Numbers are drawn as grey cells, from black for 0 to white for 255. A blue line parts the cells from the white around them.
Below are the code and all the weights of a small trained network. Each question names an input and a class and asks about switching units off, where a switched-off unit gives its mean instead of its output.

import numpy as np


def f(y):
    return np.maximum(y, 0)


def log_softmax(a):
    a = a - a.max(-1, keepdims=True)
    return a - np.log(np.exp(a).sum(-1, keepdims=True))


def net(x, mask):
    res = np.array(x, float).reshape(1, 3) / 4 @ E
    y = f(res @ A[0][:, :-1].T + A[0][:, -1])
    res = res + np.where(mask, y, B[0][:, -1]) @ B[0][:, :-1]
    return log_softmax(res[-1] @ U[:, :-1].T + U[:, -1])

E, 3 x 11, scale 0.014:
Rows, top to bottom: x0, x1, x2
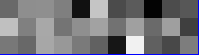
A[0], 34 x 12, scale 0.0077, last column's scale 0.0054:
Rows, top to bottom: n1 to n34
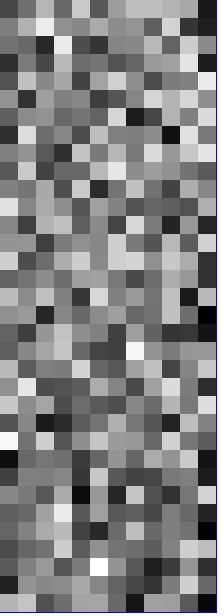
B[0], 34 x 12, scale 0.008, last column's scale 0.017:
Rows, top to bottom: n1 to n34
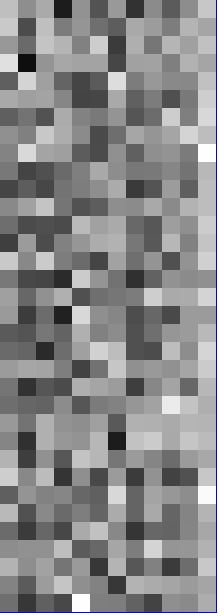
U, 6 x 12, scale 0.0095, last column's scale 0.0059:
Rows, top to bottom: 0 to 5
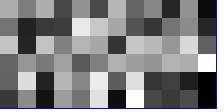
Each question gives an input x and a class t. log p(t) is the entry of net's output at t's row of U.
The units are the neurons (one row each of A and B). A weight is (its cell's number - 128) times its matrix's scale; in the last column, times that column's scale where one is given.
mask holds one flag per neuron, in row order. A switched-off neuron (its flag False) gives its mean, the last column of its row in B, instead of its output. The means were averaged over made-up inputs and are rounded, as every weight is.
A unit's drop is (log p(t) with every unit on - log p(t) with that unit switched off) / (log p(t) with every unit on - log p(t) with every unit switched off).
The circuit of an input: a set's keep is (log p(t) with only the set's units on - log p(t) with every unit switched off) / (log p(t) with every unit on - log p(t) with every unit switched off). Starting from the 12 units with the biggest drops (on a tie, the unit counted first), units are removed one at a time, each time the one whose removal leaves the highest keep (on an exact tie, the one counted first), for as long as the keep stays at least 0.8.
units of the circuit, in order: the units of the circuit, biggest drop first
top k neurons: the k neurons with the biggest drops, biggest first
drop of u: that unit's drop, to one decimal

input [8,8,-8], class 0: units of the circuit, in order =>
[n32]
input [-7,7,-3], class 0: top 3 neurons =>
[n15; n1; n9]
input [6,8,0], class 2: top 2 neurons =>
[n25; n17]
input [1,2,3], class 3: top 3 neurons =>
[n34; n22; n18]
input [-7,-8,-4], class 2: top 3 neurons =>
[n3; n4; n26]
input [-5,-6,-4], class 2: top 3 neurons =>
[n3; n4; n26]
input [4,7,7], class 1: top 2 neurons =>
[n13; n20]
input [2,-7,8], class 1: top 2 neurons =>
[n20; n13]
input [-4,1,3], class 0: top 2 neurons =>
[n1; n7]
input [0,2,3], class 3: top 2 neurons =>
[n34; n22]
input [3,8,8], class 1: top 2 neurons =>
[n13; n20]
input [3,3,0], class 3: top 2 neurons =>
[n1; n15]
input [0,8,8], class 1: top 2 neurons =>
[n20; n13]
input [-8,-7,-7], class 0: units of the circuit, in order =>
[n1]
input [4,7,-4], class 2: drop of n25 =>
0.2
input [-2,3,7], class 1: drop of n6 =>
0.0
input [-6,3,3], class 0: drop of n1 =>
0.1
